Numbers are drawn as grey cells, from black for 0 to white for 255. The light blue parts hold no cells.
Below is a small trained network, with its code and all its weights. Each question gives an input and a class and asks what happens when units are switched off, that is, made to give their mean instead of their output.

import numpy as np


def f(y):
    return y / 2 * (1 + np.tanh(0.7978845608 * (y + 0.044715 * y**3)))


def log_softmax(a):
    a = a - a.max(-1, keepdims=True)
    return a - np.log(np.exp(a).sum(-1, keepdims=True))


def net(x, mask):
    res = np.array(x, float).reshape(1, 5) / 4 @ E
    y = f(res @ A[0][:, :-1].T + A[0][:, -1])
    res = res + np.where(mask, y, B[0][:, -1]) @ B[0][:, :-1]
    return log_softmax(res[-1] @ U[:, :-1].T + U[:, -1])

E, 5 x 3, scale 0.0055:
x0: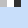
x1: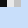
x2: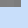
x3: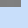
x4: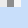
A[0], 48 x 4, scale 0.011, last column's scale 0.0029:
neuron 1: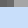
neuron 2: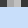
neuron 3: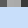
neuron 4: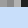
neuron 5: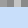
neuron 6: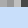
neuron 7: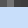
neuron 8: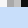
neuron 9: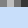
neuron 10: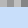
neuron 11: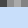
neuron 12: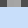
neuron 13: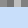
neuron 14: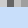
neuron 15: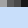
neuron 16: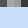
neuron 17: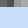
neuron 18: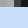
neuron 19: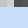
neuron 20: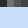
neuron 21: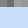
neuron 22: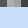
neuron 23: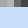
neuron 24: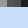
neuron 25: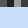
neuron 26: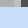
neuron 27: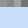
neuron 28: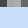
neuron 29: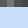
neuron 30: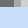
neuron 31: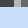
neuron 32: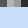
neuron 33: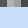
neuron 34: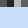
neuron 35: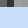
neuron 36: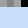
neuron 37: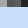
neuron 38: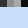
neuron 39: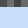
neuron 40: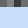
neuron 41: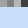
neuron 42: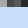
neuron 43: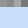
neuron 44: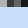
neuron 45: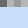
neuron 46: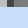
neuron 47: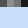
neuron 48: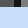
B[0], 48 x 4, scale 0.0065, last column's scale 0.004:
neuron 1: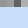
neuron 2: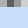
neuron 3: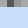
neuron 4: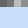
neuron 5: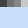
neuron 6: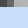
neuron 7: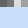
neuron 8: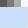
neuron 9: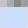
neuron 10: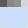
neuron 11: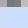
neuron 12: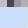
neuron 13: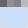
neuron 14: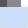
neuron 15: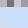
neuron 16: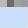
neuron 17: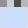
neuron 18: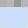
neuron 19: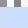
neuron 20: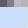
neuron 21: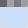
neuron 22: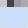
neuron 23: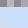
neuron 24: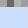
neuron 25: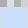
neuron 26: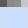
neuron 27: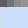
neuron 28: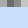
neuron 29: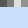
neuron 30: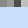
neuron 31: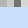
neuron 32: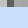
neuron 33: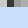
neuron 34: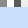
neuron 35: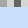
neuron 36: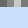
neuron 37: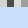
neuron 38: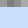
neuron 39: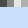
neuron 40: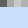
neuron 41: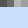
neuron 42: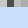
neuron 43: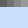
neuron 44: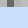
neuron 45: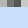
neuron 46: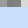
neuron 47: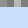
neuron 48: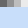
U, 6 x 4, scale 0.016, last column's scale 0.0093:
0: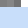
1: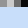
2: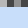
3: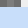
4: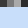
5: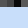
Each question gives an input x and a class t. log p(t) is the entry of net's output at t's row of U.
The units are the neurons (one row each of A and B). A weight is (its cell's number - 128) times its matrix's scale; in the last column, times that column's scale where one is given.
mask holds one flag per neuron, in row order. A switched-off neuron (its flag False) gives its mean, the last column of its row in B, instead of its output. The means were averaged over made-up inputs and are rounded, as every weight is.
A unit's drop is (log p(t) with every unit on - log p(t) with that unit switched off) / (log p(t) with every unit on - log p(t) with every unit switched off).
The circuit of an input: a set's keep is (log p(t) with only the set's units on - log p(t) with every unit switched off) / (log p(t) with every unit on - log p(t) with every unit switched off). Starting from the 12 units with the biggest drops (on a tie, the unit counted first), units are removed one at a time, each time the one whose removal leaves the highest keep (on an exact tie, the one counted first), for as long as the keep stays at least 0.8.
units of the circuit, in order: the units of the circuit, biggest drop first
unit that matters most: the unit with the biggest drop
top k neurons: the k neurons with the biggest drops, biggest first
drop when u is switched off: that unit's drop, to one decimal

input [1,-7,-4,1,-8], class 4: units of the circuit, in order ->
[neuron 48; neuron 39; neuron 7]
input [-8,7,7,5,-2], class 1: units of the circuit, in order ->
[neuron 34; neuron 31]
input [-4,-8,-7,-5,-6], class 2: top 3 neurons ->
[neuron 42; neuron 37; neuron 44]
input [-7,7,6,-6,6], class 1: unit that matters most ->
neuron 34
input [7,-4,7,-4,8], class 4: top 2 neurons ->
[neuron 8; neuron 6]
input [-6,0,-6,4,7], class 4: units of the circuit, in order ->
[neuron 5; neuron 14]
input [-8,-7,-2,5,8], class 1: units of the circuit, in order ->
[neuron 34; neuron 35]
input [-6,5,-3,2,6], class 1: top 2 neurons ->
[neuron 34; neuron 31]
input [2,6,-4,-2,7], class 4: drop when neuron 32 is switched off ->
-0.1
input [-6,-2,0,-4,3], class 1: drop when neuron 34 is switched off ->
0.2
